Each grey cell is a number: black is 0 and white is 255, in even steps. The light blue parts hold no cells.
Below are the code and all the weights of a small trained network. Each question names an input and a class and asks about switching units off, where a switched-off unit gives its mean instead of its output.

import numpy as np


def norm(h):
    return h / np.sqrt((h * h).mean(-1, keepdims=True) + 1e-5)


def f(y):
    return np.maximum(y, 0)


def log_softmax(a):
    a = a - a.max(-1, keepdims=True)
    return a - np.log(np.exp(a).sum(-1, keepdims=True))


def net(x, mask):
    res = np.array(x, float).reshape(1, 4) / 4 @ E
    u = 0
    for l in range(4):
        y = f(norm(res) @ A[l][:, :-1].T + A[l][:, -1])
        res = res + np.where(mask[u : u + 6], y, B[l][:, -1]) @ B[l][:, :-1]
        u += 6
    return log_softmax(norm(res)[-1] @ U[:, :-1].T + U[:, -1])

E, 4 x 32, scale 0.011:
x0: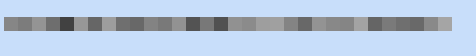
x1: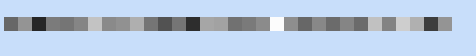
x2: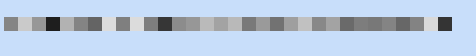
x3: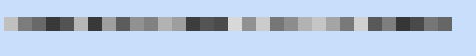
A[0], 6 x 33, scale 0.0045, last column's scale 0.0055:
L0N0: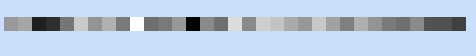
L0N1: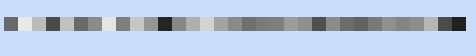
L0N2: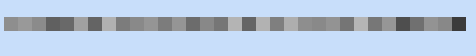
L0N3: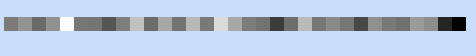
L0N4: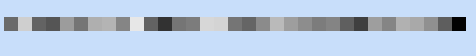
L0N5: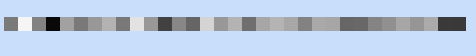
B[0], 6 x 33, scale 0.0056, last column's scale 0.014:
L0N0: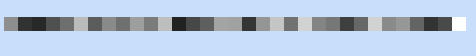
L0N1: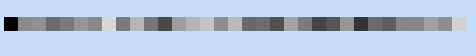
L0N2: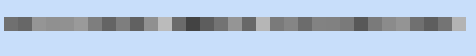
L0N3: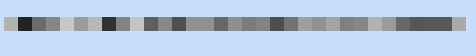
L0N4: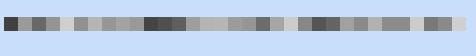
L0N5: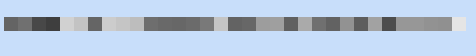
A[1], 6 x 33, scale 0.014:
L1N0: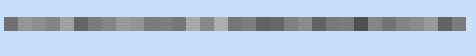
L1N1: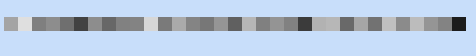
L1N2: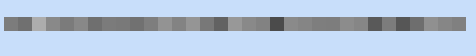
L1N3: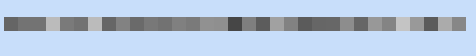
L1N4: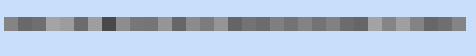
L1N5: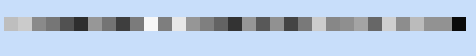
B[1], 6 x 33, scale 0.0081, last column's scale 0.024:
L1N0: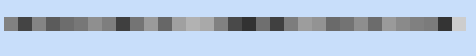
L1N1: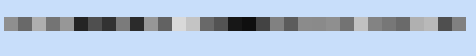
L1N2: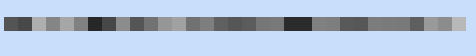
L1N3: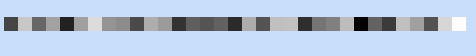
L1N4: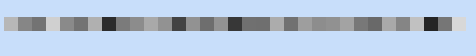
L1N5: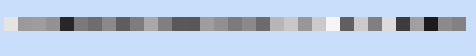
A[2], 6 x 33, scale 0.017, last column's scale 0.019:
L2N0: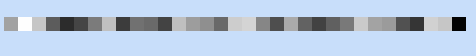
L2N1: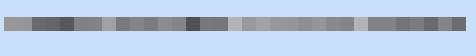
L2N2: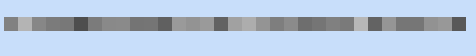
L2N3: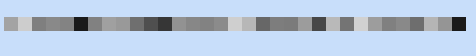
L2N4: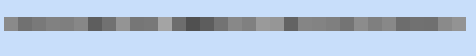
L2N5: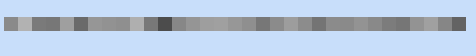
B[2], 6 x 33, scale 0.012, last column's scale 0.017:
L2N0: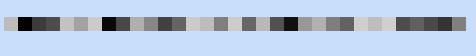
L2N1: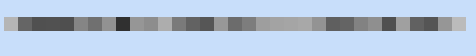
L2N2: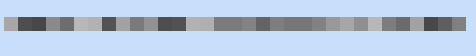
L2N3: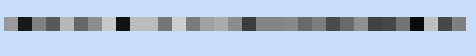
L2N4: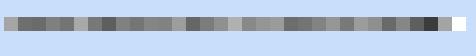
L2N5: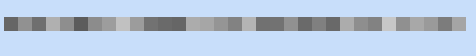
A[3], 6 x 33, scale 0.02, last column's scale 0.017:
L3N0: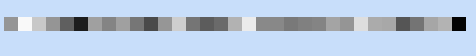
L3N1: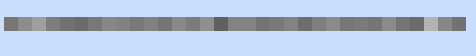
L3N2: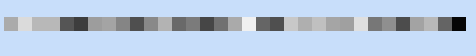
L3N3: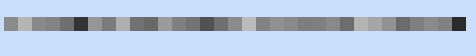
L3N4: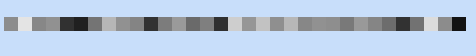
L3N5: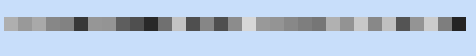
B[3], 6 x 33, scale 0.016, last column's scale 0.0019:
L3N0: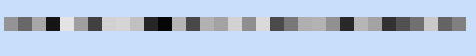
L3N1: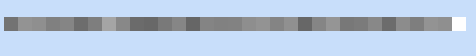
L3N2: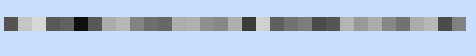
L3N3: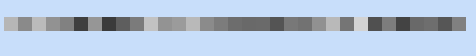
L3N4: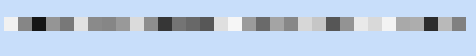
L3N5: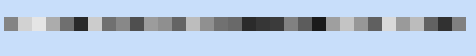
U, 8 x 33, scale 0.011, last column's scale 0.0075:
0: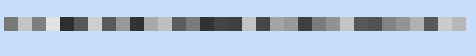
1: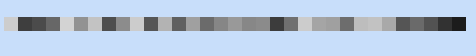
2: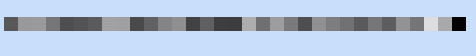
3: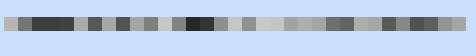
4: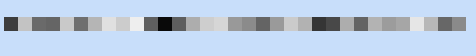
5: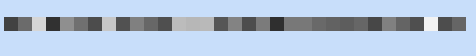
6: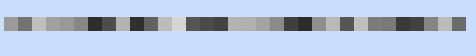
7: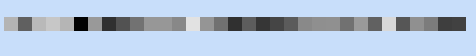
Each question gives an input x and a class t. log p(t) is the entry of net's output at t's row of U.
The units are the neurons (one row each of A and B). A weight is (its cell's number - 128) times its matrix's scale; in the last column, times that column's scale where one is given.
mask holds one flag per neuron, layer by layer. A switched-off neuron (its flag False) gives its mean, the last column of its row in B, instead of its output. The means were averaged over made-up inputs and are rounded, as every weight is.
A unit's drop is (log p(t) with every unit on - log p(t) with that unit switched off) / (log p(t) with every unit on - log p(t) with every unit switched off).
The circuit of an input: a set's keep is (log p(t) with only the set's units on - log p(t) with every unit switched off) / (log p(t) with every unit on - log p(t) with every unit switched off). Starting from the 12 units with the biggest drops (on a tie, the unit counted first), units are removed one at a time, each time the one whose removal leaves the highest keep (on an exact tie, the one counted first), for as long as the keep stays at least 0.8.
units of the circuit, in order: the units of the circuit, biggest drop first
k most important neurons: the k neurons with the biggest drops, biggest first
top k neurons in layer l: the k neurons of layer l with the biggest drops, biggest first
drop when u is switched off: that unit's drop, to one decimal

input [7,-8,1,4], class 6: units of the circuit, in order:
(L1N2)
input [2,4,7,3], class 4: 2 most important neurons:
(L0N1; L0N4)
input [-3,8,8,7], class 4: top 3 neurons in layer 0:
(L0N4; L0N5; L0N1)
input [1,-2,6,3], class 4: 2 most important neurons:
(L0N1; L0N5)
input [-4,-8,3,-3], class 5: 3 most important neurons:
(L0N0; L0N1; L1N4)
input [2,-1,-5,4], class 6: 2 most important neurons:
(L0N0; L1N2)
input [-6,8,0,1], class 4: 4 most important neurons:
(L0N4; L0N5; L2N4; L0N0)
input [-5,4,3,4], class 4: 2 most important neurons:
(L0N4; L0N5)
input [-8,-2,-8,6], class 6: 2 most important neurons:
(L1N3; L0N4)
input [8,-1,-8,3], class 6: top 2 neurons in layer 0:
(L0N0; L0N4)
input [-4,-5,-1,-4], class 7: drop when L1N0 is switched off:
0.1
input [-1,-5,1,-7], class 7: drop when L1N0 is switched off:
0.5
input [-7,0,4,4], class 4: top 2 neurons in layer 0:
(L0N1; L0N5)
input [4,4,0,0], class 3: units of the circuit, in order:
(L0N0)
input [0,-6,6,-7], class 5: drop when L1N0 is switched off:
0.7
